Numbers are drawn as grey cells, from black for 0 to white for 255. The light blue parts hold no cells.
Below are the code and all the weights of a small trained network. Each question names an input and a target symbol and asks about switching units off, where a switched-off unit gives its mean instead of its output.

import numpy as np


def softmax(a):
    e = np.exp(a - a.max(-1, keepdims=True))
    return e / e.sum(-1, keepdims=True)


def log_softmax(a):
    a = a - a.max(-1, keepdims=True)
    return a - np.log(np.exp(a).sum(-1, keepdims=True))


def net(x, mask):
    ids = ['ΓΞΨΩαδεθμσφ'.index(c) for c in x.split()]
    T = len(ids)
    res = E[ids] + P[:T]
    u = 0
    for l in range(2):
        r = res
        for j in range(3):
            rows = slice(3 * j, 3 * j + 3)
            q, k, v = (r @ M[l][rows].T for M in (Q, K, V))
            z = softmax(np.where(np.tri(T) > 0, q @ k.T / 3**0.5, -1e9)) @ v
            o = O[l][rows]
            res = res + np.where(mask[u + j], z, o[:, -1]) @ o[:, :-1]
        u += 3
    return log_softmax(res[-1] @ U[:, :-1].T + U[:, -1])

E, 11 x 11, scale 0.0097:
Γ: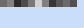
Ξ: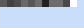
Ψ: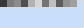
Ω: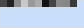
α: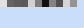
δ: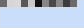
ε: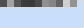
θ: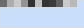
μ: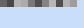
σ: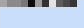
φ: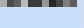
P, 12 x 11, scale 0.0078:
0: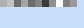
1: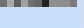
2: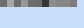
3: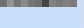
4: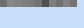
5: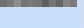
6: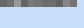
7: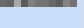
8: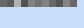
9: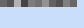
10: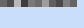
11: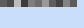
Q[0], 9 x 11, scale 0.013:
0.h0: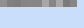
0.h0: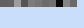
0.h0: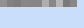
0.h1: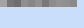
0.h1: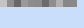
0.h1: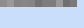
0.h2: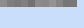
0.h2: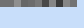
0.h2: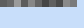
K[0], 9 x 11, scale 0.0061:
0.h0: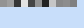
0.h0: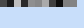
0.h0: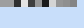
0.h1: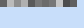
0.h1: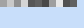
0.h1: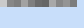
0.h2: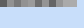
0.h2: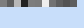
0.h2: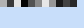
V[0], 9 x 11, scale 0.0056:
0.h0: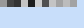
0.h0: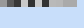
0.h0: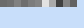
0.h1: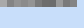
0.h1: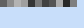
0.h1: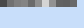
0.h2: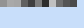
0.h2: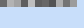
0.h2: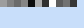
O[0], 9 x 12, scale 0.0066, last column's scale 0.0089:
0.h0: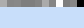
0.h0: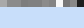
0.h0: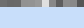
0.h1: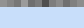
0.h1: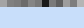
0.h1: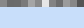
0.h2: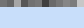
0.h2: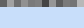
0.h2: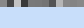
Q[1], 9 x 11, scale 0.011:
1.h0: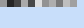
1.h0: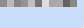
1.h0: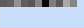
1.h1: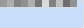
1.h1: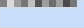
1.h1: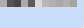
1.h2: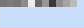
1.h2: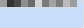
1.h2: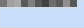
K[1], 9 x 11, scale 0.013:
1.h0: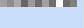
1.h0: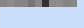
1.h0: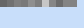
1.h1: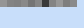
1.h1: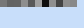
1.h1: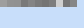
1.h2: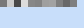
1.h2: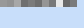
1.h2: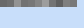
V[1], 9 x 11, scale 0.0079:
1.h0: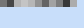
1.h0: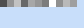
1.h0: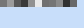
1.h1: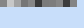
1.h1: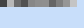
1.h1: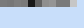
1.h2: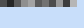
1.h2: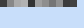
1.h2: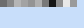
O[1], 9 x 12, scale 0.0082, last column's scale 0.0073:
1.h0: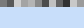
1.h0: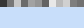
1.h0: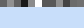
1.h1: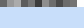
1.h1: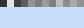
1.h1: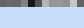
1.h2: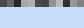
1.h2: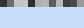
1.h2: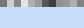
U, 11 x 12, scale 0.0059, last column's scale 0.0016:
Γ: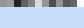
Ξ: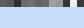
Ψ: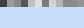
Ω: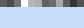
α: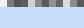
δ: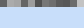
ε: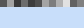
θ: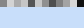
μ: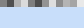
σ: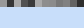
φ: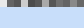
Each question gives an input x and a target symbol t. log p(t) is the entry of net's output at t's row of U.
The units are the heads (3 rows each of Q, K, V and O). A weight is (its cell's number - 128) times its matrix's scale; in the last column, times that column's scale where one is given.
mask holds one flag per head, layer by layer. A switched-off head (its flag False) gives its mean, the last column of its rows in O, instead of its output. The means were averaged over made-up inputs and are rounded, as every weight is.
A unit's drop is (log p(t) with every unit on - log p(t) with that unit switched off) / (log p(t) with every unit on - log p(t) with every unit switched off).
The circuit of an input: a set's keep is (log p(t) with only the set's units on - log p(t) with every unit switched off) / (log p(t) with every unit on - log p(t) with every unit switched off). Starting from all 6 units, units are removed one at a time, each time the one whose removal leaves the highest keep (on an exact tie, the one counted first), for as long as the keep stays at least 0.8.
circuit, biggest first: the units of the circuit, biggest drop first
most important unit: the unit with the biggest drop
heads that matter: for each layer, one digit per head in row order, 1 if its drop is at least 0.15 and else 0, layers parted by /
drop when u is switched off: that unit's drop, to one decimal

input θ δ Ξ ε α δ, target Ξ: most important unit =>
0.h0
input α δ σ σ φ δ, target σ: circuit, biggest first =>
[0.h0; 1.h2; 1.h1]
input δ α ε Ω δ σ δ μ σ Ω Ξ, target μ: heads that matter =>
000 / 100
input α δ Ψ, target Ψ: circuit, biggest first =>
[1.h0; 0.h1]
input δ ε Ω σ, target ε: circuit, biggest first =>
[1.h0; 1.h1]
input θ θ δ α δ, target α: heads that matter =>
000 / 011
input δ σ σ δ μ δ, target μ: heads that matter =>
000 / 110
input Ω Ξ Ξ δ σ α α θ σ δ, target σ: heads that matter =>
101 / 011
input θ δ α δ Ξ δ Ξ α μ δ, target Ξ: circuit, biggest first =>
[1.h1; 1.h2; 0.h0]
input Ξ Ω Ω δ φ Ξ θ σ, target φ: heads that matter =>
000 / 100
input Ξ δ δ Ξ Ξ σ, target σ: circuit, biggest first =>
[0.h2; 1.h2]
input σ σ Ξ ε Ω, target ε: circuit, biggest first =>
[1.h0; 1.h1]
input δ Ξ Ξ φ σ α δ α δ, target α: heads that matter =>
100 / 011
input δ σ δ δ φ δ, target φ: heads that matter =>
000 / 110
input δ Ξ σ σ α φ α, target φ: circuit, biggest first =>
[1.h0]
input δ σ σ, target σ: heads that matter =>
000 / 001
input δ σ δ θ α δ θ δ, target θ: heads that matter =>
000 / 011
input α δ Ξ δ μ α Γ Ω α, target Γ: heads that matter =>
010 / 100
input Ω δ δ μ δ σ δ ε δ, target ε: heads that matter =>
100 / 110
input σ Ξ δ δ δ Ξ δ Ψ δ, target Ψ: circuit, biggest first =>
[1.h0; 1.h1]
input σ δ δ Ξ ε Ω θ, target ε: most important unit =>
1.h0
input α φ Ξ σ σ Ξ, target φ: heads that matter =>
001 / 110
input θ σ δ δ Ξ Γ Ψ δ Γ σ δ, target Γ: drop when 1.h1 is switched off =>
0.3
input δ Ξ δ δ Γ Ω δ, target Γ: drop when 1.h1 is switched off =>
0.2
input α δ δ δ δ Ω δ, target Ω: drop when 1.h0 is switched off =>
0.0
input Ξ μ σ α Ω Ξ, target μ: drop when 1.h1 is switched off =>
0.2
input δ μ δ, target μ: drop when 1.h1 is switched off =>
0.2
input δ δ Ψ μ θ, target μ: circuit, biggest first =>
[1.h0]
